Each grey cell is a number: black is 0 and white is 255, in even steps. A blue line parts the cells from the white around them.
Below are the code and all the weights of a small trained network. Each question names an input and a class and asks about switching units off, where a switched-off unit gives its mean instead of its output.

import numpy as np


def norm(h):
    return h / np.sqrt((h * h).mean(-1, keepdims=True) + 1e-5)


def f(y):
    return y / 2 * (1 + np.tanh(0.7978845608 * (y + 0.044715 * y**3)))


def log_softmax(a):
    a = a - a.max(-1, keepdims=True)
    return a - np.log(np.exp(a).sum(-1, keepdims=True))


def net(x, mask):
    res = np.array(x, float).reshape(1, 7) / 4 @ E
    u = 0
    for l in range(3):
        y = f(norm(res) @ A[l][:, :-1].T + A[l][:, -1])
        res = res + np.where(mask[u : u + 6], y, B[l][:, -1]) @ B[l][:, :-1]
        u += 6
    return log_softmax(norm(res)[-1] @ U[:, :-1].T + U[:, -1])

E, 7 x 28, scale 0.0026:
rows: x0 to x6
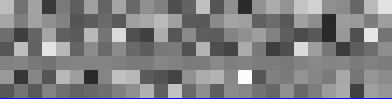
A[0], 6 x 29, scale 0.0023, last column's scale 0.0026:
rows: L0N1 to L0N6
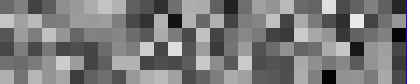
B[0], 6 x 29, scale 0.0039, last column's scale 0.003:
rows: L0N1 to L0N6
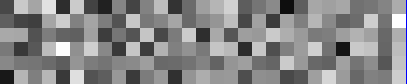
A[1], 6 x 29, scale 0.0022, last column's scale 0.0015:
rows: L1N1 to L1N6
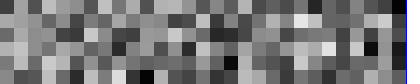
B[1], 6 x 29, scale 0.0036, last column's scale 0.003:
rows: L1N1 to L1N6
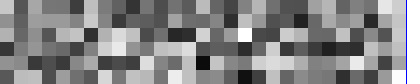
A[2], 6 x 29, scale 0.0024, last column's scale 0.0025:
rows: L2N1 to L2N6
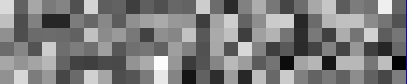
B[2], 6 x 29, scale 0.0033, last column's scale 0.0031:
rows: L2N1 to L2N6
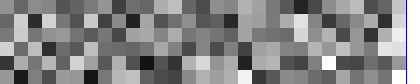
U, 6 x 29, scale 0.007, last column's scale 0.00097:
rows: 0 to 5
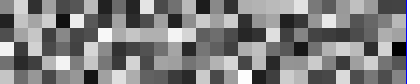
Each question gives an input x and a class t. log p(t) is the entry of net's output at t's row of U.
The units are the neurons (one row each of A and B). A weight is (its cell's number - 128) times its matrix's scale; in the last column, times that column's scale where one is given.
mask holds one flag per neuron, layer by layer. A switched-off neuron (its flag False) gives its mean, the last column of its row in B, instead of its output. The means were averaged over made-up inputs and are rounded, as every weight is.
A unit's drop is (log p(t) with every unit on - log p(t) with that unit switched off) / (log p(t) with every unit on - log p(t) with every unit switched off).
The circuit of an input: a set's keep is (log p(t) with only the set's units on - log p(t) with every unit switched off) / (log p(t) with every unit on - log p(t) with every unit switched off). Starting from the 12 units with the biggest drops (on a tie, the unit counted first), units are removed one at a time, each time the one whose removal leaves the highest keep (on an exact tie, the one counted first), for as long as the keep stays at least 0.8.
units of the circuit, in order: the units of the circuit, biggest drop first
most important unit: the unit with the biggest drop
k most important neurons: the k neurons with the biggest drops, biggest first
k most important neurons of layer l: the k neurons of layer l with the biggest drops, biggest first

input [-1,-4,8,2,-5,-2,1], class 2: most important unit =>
L1N6
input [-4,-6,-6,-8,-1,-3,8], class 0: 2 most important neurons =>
(L2N2 L0N2)
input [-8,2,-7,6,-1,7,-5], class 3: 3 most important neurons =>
(L1N1 L2N4 L1N6)
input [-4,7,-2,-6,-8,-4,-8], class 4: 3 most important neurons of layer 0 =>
(L0N2 L0N1 L0N3)
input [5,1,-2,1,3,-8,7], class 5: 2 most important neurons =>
(L1N3 L2N6)
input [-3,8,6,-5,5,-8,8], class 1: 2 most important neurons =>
(L2N5 L0N2)
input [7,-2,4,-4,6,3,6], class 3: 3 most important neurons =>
(L0N2 L1N2 L2N1)
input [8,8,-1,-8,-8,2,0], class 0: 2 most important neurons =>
(L2N2 L0N1)
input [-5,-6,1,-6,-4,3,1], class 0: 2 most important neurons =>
(L2N2 L0N6)
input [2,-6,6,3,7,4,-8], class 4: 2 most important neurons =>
(L0N2 L0N6)
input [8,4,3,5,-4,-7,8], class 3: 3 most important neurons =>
(L1N2 L0N2 L2N1)
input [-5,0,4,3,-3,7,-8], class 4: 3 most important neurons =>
(L0N2 L2N6 L1N3)
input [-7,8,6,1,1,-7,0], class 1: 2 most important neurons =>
(L2N5 L0N6)
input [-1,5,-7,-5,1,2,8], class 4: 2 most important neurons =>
(L0N4 L1N6)
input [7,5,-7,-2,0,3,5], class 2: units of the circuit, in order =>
(L1N4)
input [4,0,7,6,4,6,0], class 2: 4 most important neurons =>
(L1N6 L2N2 L1N3 L2N6)
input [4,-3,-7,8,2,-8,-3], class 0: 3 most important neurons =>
(L0N3 L1N5 L1N6)
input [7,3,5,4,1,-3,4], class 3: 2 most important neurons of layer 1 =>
(L1N2 L1N4)
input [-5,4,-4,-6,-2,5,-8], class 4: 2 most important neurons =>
(L0N2 L1N5)
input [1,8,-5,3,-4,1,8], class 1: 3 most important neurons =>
(L0N6 L2N5 L0N2)
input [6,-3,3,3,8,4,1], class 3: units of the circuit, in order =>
(L1N2)
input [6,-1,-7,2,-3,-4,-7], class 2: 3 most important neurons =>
(L1N4 L0N4 L1N1)
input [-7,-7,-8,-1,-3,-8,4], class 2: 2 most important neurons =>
(L1N4 L0N6)
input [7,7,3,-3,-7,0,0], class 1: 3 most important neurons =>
(L0N6 L2N5 L1N1)
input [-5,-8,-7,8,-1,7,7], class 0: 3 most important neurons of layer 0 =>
(L0N6 L0N2 L0N3)
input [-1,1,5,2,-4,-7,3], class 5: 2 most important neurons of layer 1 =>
(L1N3 L1N4)
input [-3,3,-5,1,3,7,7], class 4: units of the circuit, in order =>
(L0N4)
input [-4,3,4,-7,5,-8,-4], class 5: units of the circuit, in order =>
(L2N6 L1N3)
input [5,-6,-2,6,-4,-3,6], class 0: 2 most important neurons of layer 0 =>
(L0N3 L0N2)
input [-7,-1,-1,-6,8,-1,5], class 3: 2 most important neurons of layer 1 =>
(L1N1 L1N5)
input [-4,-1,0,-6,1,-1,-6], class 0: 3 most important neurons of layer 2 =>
(L2N2 L2N3 L2N5)
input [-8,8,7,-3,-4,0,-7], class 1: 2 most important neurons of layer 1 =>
(L1N2 L1N4)
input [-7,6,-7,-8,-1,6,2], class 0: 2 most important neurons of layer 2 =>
(L2N2 L2N6)
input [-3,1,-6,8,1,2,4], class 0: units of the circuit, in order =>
(L1N5)
